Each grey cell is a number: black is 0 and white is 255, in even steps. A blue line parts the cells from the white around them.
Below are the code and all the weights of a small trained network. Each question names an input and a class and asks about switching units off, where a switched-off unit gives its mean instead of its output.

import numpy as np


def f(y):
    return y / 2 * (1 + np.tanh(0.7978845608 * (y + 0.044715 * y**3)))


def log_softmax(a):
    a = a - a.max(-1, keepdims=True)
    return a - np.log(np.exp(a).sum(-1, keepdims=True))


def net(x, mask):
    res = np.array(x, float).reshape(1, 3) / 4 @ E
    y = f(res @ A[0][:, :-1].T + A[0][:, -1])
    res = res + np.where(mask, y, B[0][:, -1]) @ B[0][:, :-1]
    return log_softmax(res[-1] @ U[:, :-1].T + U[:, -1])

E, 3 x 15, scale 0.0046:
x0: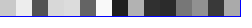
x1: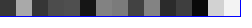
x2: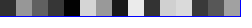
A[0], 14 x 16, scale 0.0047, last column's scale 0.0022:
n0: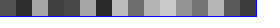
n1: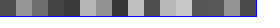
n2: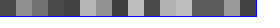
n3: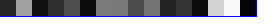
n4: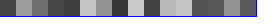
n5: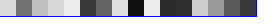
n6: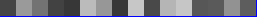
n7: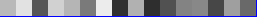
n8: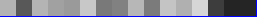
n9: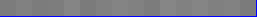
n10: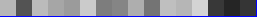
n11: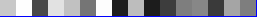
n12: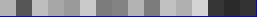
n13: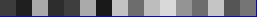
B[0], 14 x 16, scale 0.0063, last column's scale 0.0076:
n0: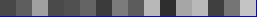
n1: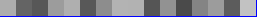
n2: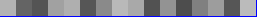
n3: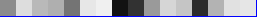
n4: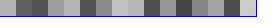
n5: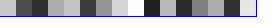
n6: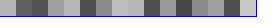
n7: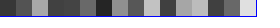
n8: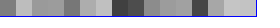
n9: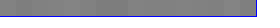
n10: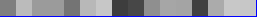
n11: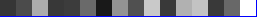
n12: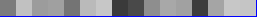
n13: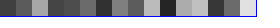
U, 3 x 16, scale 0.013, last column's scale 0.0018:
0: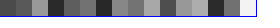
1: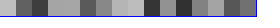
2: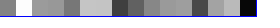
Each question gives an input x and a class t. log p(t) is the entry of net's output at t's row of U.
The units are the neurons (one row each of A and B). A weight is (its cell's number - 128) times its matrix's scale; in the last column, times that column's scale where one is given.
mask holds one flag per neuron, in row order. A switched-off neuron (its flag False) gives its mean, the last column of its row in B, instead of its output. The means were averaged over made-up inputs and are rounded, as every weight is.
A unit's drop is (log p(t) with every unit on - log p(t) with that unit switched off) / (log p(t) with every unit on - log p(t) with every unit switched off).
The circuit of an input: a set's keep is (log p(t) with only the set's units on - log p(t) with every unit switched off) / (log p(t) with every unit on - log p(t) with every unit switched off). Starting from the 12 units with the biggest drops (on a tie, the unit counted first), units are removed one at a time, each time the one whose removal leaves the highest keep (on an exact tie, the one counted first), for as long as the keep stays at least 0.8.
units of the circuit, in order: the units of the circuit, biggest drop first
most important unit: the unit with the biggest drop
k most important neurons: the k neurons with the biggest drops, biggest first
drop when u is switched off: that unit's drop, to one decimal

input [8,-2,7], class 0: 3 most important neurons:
n11, n7, n5
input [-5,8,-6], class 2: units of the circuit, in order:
n3
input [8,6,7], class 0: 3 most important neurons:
n11, n7, n5
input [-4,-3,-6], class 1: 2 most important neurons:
n5, n11
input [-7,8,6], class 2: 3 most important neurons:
n3, n11, n7
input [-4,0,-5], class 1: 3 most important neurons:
n5, n11, n7
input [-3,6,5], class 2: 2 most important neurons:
n3, n5
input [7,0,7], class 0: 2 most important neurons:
n11, n7
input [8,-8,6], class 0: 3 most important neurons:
n11, n7, n3
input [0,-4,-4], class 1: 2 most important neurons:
n5, n3
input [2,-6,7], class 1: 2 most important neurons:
n4, n6
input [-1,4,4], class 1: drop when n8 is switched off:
0.2
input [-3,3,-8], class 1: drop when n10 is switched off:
0.0
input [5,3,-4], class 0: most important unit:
n11
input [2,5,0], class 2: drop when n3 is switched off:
0.1
